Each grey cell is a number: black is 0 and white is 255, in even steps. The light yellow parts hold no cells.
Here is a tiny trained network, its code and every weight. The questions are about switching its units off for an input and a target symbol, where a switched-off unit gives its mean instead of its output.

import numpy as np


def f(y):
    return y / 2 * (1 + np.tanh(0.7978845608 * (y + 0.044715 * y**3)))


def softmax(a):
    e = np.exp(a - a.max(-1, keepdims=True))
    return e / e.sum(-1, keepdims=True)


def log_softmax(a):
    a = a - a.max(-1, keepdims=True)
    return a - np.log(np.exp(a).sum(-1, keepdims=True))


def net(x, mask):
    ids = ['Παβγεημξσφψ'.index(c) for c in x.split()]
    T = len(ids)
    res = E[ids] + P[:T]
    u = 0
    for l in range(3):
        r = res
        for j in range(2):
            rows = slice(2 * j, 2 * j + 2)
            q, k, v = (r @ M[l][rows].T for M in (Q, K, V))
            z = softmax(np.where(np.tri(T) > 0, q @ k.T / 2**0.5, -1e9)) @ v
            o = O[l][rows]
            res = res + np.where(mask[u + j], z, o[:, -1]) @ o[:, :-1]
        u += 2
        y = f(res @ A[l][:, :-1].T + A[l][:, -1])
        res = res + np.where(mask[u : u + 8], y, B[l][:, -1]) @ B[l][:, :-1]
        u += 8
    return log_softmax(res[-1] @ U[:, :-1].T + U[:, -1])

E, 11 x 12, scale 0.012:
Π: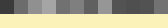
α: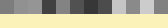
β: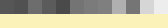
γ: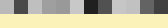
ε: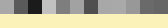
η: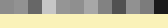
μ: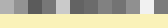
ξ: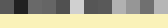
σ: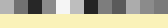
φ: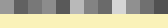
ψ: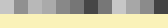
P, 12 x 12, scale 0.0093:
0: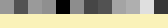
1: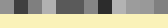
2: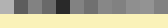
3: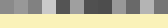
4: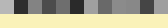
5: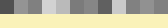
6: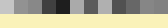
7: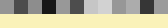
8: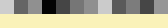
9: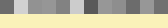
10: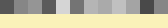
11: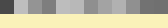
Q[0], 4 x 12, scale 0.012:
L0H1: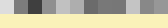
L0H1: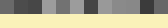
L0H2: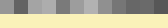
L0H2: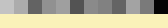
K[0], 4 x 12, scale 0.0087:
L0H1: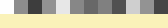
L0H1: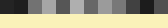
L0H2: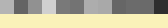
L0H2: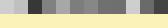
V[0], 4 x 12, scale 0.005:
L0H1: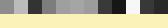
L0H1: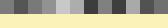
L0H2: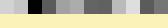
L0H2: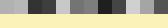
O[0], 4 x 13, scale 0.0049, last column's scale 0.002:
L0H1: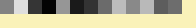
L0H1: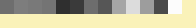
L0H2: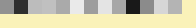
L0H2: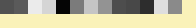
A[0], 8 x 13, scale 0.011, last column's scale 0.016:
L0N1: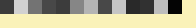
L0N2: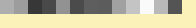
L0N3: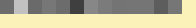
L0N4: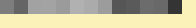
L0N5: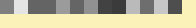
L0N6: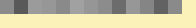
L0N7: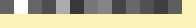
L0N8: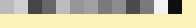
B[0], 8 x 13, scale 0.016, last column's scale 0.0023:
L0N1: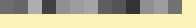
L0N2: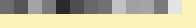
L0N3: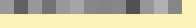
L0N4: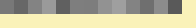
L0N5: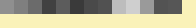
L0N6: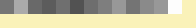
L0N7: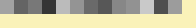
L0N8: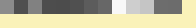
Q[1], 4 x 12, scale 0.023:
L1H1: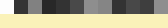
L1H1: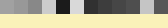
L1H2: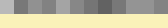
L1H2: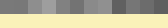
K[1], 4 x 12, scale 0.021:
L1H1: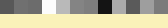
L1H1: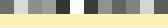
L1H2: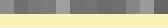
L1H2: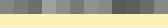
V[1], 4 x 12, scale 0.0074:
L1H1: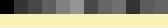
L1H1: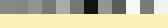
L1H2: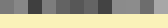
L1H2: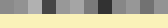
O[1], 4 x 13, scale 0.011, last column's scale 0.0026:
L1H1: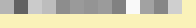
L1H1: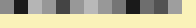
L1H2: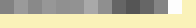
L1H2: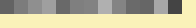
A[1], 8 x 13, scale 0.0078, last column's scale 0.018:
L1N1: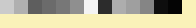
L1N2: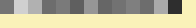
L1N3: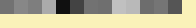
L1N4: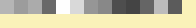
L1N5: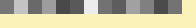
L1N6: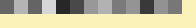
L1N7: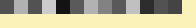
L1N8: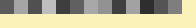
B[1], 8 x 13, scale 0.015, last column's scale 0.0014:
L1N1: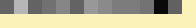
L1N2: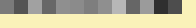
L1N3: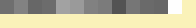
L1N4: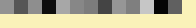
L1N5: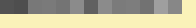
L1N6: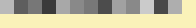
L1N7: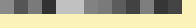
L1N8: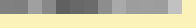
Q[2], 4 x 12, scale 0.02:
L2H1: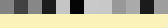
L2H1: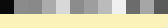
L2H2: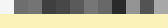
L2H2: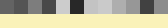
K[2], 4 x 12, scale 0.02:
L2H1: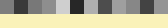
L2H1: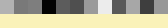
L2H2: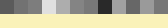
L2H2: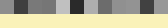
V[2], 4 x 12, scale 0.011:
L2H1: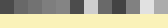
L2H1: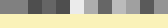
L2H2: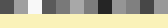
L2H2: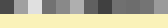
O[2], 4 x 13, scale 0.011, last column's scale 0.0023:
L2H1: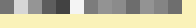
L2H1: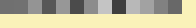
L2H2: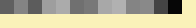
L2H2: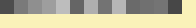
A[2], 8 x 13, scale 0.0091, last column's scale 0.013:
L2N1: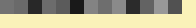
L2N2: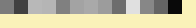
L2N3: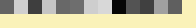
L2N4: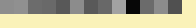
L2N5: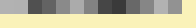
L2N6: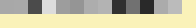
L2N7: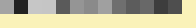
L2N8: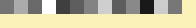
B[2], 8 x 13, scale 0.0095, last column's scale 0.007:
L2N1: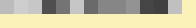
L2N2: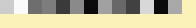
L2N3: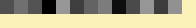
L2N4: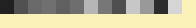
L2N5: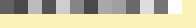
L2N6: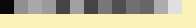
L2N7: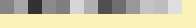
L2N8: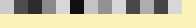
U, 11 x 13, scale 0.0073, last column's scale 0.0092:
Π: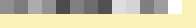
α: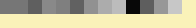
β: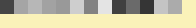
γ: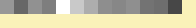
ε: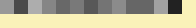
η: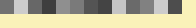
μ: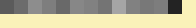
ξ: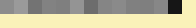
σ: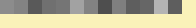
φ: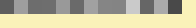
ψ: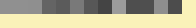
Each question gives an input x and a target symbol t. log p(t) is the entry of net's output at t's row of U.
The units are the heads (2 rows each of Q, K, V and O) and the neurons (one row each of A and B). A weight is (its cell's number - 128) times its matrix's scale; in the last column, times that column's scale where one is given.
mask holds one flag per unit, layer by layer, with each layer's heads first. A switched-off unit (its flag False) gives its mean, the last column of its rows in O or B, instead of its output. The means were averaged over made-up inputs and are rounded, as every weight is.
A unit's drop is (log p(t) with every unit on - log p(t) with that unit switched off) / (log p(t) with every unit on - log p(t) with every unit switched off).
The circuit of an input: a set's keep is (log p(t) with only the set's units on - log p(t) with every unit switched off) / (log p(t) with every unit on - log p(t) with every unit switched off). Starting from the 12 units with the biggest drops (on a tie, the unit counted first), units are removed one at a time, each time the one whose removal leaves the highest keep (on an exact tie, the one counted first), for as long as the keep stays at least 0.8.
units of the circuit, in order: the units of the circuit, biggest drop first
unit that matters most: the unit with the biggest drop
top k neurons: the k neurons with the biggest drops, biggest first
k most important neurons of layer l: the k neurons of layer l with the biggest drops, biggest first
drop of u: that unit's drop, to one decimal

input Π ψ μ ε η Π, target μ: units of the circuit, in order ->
[L2N4, L2H1, L1H1]
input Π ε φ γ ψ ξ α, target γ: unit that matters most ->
L2H1
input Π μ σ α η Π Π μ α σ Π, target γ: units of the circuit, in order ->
[L0H2, L0N7]
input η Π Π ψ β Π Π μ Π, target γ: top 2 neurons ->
[L0N7, L0N2]
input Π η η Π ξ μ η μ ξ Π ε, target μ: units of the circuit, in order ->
[L2N4, L1H1, L2H1]
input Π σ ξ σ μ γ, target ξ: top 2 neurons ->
[L2N2, L2N7]
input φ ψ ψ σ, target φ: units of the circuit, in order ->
[L2H1, L1H1]
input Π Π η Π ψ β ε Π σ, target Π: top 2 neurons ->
[L0N2, L2N6]
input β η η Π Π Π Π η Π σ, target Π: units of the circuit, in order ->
[L0H1, L0N2]
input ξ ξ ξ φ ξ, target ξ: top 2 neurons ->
[L2N2, L2N7]
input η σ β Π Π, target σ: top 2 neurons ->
[L2N7, L2N5]
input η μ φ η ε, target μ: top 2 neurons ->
[L2N4, L2N5]
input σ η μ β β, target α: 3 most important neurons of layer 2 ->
[L2N8, L2N7, L2N1]
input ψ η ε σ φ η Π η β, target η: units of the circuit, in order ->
[L1H1]
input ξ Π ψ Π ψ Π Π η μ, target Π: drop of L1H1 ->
0.3
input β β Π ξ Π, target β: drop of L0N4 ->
0.1
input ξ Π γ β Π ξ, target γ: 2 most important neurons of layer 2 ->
[L2N1, L2N7]
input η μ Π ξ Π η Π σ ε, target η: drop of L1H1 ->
1.0
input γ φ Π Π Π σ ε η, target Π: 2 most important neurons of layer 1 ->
[L1N6, L1N8]
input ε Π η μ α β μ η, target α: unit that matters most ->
L0H1
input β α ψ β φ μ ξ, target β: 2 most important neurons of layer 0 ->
[L0N2, L0N6]
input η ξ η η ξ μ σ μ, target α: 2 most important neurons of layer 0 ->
[L0N2, L0N8]
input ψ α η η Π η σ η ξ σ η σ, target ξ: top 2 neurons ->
[L2N2, L2N7]
